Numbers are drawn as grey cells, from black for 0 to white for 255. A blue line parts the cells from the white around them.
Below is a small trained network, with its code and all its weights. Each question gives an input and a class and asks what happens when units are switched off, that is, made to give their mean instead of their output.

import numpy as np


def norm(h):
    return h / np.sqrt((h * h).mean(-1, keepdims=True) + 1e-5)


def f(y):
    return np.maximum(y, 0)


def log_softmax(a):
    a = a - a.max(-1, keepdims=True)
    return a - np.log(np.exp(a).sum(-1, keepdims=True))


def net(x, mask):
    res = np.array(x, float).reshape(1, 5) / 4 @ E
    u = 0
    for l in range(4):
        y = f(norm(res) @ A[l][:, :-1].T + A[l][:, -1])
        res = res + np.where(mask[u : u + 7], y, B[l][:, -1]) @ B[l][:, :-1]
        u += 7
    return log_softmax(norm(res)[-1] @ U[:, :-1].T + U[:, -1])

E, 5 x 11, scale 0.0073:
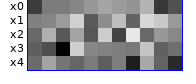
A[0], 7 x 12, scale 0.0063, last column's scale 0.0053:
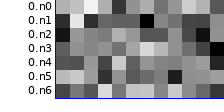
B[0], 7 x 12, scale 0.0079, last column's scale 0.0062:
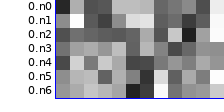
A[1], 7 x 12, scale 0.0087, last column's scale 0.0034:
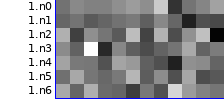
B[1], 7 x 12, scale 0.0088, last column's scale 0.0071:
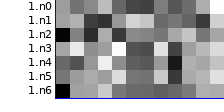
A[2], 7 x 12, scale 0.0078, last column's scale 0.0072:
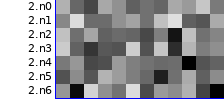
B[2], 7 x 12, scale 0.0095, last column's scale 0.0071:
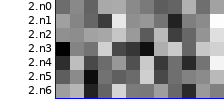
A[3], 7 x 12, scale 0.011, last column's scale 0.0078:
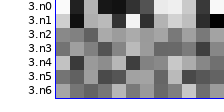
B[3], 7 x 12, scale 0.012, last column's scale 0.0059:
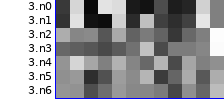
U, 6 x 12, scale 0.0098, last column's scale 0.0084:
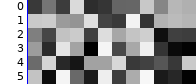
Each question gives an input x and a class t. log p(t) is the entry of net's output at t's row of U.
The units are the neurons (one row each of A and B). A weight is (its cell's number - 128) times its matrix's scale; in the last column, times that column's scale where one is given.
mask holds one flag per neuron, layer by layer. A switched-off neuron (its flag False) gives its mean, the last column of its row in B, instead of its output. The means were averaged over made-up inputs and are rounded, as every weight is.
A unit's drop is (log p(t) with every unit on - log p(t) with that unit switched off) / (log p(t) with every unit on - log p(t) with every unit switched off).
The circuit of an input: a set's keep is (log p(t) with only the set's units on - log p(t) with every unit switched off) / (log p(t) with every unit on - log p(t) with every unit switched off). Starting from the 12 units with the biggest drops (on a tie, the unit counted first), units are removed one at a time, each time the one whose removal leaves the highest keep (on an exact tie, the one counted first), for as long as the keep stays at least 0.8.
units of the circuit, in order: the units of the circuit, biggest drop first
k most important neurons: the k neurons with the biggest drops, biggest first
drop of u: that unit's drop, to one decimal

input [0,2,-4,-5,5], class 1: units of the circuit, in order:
[1.n3]
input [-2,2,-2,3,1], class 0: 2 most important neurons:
[0.n5 1.n6]
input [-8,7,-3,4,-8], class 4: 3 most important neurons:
[0.n5 1.n3 1.n5]
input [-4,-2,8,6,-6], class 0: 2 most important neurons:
[2.n3 1.n2]
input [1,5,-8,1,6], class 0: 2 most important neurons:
[1.n6 0.n1]
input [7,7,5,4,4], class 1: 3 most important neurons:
[0.n6 1.n1 0.n0]
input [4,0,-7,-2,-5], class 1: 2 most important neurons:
[0.n1 0.n2]
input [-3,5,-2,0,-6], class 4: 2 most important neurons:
[0.n5 1.n3]
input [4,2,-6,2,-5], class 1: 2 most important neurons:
[0.n6 2.n4]
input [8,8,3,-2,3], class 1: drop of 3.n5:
0.2
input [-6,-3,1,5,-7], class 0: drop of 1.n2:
0.4
